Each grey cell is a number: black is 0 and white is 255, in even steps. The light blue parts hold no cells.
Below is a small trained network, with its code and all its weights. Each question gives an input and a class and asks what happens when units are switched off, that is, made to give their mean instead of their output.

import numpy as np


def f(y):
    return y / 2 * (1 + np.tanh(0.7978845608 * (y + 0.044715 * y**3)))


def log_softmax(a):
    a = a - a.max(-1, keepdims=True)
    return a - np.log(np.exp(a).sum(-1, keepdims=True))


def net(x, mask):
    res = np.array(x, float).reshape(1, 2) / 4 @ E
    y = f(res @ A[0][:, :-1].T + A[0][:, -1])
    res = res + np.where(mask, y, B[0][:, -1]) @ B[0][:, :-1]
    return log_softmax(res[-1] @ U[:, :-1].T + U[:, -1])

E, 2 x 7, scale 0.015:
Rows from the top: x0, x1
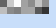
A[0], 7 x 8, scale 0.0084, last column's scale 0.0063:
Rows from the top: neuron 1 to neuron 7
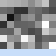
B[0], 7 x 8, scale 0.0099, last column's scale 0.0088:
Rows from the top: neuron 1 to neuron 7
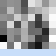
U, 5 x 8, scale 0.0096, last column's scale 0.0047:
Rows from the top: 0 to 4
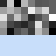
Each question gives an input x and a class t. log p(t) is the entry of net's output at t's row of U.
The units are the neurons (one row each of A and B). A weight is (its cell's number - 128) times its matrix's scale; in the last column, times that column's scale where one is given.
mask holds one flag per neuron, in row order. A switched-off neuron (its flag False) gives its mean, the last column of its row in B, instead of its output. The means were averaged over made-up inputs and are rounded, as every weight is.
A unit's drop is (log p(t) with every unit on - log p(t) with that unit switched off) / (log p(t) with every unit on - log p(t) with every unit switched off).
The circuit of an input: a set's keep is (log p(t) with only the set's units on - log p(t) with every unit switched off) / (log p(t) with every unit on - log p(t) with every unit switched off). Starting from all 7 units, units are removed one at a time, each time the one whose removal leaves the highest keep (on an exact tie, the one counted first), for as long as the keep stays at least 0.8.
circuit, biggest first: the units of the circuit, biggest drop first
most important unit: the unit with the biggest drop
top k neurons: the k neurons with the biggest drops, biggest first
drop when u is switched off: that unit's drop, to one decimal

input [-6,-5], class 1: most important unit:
neuron 3
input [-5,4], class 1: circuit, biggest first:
[neuron 3; neuron 2]
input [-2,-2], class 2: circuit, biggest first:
[neuron 6; neuron 1]
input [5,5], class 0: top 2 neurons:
[neuron 6; neuron 3]
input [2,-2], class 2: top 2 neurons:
[neuron 6; neuron 2]
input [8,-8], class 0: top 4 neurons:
[neuron 4; neuron 5; neuron 3; neuron 2]
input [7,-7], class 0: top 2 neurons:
[neuron 4; neuron 5]
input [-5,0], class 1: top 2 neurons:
[neuron 2; neuron 3]
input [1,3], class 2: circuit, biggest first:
[neuron 4; neuron 2]
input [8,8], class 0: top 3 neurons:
[neuron 6; neuron 3; neuron 2]
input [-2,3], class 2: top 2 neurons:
[neuron 4; neuron 1]
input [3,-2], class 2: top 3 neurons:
[neuron 6; neuron 2; neuron 3]
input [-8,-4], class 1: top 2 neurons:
[neuron 3; neuron 2]
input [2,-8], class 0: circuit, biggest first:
[neuron 4]
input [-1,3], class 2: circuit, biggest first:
[neuron 4; neuron 1]
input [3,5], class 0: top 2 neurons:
[neuron 6; neuron 3]
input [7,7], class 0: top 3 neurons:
[neuron 6; neuron 3; neuron 2]
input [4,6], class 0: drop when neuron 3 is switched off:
0.1
